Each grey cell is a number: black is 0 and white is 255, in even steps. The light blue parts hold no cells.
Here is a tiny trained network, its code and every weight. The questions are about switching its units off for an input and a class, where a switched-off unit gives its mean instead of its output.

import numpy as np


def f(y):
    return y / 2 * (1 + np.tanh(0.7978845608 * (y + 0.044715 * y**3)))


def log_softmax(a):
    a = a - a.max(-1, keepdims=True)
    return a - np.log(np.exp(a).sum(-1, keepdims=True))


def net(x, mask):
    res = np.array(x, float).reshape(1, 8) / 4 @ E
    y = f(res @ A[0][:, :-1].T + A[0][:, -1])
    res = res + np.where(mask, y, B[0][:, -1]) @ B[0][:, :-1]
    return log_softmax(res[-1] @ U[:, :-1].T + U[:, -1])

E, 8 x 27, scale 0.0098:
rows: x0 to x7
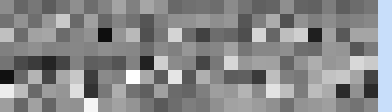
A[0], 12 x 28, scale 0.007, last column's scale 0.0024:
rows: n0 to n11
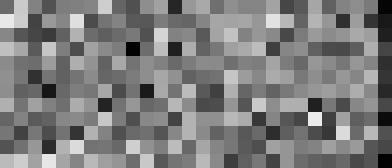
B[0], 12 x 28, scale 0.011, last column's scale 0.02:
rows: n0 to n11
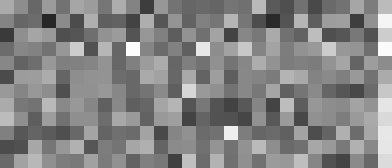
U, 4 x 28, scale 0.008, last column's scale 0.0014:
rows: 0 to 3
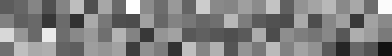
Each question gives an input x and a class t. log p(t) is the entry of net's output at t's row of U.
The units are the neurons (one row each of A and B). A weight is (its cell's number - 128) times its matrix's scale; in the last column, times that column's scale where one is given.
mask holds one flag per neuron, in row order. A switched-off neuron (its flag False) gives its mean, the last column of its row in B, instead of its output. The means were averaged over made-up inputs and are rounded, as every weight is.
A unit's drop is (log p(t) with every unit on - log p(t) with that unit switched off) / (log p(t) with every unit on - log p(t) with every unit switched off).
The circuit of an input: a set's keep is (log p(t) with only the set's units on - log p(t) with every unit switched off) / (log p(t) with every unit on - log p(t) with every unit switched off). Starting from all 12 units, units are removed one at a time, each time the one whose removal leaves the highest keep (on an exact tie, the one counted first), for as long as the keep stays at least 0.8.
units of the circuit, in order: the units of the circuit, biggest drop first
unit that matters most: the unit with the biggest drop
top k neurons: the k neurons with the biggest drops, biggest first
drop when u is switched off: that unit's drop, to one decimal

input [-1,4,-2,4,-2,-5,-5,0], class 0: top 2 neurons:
(n3 n1)
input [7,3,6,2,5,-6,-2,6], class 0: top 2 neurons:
(n3 n8)
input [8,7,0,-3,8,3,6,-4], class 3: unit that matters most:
n2
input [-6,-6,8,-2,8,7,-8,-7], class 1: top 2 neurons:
(n9 n3)
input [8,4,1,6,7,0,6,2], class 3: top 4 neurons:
(n2 n9 n6 n5)
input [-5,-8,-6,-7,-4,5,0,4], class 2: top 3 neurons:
(n3 n8 n0)
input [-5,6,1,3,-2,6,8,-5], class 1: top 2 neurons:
(n1 n3)
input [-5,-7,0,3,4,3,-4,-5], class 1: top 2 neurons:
(n3 n11)
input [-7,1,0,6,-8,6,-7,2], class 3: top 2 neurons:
(n11 n1)
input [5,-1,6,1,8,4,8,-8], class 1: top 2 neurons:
(n1 n11)
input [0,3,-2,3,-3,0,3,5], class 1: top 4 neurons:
(n2 n1 n6 n7)
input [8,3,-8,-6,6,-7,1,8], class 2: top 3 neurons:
(n8 n0 n10)
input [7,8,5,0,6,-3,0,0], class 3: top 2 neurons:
(n2 n8)
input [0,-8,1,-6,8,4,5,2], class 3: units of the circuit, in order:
(n2)
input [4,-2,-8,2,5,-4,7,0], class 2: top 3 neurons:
(n8 n0 n9)
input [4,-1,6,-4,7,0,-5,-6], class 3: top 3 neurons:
(n2 n1 n6)
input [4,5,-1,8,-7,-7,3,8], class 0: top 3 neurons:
(n3 n2 n6)
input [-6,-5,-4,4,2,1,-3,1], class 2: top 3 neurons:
(n1 n8 n3)
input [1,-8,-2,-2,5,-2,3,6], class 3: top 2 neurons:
(n2 n9)
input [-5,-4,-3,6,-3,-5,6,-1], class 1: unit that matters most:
n1
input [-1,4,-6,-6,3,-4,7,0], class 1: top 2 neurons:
(n1 n7)
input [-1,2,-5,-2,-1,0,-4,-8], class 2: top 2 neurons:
(n1 n8)
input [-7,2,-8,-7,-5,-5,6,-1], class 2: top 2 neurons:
(n8 n0)
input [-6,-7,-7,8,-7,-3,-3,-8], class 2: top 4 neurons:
(n8 n0 n2 n6)
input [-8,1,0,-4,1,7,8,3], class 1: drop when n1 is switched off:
1.4
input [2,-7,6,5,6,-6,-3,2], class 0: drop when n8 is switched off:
0.4
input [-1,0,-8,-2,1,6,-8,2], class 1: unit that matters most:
n9
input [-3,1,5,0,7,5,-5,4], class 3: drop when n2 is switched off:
0.3
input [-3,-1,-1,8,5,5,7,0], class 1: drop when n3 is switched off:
0.4
